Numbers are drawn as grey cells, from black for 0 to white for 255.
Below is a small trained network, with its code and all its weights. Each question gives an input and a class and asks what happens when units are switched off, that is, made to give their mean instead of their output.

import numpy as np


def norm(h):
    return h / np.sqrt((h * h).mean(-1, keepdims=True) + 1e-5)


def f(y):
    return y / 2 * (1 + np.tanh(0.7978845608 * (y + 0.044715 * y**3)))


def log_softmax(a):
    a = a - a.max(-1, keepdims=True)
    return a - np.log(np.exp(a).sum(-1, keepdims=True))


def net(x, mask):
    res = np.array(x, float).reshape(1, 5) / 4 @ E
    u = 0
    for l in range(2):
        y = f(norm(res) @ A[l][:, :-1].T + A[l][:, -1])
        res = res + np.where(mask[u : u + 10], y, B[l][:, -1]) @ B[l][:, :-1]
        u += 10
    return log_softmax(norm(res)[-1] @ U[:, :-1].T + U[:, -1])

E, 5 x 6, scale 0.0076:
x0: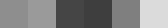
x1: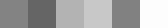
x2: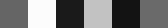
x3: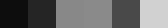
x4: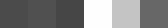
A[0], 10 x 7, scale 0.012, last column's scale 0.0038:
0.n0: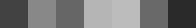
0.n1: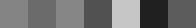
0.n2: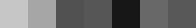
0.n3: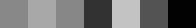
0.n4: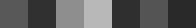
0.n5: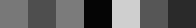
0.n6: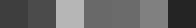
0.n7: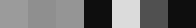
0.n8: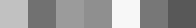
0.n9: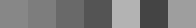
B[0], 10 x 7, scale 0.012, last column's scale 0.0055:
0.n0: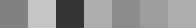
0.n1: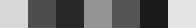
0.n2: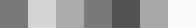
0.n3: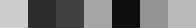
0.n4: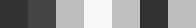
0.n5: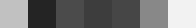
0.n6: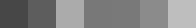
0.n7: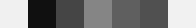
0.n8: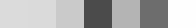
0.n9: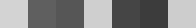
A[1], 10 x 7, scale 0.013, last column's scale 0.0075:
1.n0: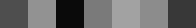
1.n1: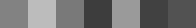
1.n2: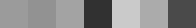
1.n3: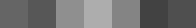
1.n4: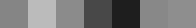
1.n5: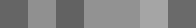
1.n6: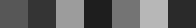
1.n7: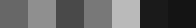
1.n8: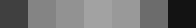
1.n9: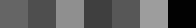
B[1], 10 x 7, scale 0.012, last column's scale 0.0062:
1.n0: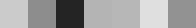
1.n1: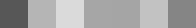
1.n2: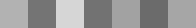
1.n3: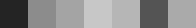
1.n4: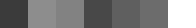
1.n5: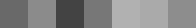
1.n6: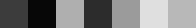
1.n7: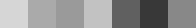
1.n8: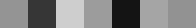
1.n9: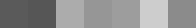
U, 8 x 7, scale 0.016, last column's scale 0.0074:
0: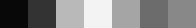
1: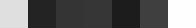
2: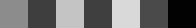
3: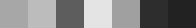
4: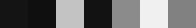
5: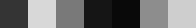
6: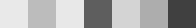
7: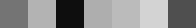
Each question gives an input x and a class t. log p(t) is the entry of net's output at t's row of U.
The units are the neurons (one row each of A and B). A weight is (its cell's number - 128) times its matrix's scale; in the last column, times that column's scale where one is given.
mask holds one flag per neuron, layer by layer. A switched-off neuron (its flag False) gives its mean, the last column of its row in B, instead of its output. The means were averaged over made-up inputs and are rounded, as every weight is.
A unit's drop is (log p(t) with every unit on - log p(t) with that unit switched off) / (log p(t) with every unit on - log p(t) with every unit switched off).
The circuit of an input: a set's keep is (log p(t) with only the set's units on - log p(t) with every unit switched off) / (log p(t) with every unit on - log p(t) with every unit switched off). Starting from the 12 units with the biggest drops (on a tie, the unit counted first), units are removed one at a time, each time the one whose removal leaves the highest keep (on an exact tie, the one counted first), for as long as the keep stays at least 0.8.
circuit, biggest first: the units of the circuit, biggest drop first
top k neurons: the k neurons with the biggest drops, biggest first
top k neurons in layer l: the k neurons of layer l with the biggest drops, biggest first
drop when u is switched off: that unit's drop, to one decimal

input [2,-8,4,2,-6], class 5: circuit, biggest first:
[0.n2]
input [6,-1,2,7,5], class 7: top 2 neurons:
[1.n0; 0.n0]
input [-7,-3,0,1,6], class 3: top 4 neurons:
[1.n7; 0.n0; 0.n1; 1.n6]
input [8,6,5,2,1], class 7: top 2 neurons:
[0.n8; 1.n0]
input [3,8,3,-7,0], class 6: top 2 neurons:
[0.n3; 1.n2]
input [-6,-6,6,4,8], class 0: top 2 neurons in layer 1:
[1.n3; 1.n8]
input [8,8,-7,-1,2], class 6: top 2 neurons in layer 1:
[1.n2; 1.n4]
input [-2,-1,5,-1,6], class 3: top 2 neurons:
[1.n7; 0.n4]
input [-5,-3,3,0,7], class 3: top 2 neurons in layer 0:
[0.n0; 0.n6]
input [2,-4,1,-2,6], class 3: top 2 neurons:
[0.n5; 0.n7]
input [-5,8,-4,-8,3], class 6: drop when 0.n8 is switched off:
0.1
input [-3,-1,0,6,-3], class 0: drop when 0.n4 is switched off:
0.5
